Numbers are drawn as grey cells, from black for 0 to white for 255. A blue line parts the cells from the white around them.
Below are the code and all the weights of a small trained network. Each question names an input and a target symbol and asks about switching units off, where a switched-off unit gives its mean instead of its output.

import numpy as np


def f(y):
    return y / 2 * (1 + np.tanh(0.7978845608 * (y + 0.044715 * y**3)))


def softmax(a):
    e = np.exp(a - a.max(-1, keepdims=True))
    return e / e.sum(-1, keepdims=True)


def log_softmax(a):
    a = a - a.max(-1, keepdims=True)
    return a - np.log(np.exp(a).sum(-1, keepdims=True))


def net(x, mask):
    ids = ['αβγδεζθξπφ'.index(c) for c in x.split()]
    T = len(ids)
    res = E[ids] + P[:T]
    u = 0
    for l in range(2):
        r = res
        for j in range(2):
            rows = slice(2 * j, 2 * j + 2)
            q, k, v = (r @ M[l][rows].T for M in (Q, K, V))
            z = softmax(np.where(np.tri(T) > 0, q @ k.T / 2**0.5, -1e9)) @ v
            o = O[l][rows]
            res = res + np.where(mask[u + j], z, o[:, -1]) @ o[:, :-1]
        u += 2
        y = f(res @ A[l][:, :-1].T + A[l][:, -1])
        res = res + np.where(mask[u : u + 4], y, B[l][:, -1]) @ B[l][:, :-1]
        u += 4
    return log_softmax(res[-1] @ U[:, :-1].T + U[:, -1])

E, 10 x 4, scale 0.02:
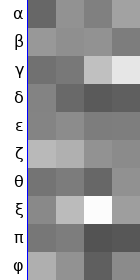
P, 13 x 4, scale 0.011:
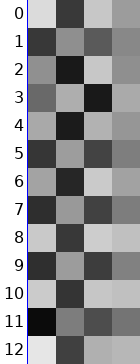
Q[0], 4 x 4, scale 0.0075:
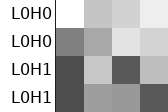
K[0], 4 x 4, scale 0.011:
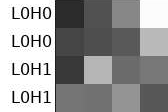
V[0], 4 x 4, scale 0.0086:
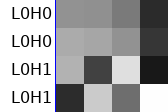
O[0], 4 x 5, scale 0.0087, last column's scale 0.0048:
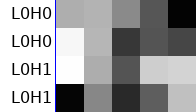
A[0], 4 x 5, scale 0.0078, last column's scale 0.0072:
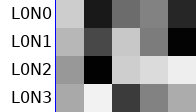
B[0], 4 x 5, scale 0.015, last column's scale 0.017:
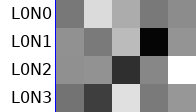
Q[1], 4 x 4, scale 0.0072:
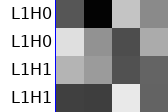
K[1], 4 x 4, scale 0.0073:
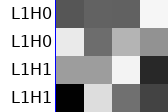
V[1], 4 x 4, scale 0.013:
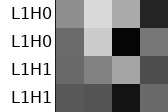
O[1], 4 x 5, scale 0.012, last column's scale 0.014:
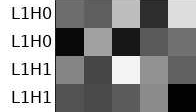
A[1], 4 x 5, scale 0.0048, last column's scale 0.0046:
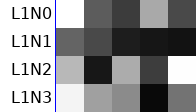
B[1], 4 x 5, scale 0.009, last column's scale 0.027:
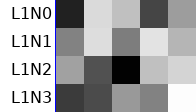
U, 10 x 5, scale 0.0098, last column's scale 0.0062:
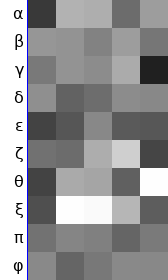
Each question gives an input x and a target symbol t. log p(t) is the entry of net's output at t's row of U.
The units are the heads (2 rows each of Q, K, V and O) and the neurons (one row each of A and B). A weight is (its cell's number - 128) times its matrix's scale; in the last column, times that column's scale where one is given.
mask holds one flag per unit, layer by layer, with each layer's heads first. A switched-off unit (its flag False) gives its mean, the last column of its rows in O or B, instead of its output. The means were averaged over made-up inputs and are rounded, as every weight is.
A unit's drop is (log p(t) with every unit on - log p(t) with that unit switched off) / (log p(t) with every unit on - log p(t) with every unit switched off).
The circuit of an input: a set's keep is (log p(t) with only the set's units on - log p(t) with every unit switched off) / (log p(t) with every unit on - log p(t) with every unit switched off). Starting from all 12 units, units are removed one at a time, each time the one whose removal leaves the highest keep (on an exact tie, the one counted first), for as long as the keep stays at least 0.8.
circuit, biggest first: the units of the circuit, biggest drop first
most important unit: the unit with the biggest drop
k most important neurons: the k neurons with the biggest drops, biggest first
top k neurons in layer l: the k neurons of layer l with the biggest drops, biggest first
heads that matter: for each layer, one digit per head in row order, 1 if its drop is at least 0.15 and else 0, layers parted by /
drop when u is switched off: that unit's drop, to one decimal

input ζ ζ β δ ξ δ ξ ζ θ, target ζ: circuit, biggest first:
L1H0, L0N3, L0H0, L0H1
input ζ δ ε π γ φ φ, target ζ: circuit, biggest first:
L1H0, L0H0
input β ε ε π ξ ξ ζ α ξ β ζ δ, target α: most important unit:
L0N2
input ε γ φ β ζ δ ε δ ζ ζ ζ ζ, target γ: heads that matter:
10 / 11
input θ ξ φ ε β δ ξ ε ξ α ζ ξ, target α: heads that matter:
01 / 11
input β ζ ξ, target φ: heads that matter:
11 / 10
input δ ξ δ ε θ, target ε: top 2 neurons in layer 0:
L0N1, L0N0
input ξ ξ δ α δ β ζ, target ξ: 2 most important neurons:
L0N3, L1N0
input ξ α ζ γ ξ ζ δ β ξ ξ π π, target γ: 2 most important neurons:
L0N2, L1N1
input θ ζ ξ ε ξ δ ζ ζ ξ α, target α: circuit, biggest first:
L0H1, L1H0, L1N1
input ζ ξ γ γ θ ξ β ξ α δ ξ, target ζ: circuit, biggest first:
L1H0, L0N3, L0H0, L0N2
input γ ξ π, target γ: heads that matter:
00 / 11
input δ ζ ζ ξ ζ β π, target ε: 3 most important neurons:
L0N1, L0N0, L0N2
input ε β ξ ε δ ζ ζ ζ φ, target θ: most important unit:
L0H1
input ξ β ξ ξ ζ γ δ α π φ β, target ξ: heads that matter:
11 / 01
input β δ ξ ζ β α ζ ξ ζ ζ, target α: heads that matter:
01 / 10
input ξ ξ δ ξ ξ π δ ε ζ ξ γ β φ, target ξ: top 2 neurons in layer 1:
L1N0, L1N2
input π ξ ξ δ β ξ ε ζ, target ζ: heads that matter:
11 / 11
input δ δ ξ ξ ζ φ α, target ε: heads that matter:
11 / 10
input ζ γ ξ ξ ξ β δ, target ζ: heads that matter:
11 / 11
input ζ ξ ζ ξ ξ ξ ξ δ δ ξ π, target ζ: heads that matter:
11 / 11
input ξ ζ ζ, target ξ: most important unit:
L1H1
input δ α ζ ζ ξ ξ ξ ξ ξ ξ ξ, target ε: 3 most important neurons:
L0N1, L0N0, L0N2
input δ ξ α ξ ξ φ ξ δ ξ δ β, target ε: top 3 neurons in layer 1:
L1N3, L1N1, L1N2
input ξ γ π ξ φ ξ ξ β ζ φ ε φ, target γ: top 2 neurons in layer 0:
L0N2, L0N1
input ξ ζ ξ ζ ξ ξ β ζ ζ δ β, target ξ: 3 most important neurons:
L0N3, L1N0, L0N0
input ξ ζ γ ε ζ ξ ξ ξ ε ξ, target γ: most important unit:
L0H0
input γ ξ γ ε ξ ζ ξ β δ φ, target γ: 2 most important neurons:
L1N1, L0N2
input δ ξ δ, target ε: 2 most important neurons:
L0N1, L1N3
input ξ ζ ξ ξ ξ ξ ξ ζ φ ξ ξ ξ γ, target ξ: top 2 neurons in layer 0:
L0N3, L0N2
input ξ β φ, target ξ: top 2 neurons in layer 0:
L0N3, L0N0
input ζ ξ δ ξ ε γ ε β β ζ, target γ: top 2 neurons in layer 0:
L0N2, L0N1
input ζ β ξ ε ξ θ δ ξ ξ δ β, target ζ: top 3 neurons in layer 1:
L1N2, L1N3, L1N1
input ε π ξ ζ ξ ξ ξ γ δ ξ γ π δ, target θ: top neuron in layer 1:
L1N2
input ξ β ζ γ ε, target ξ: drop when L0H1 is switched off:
0.8
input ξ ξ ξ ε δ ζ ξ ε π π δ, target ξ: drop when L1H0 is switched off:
0.0
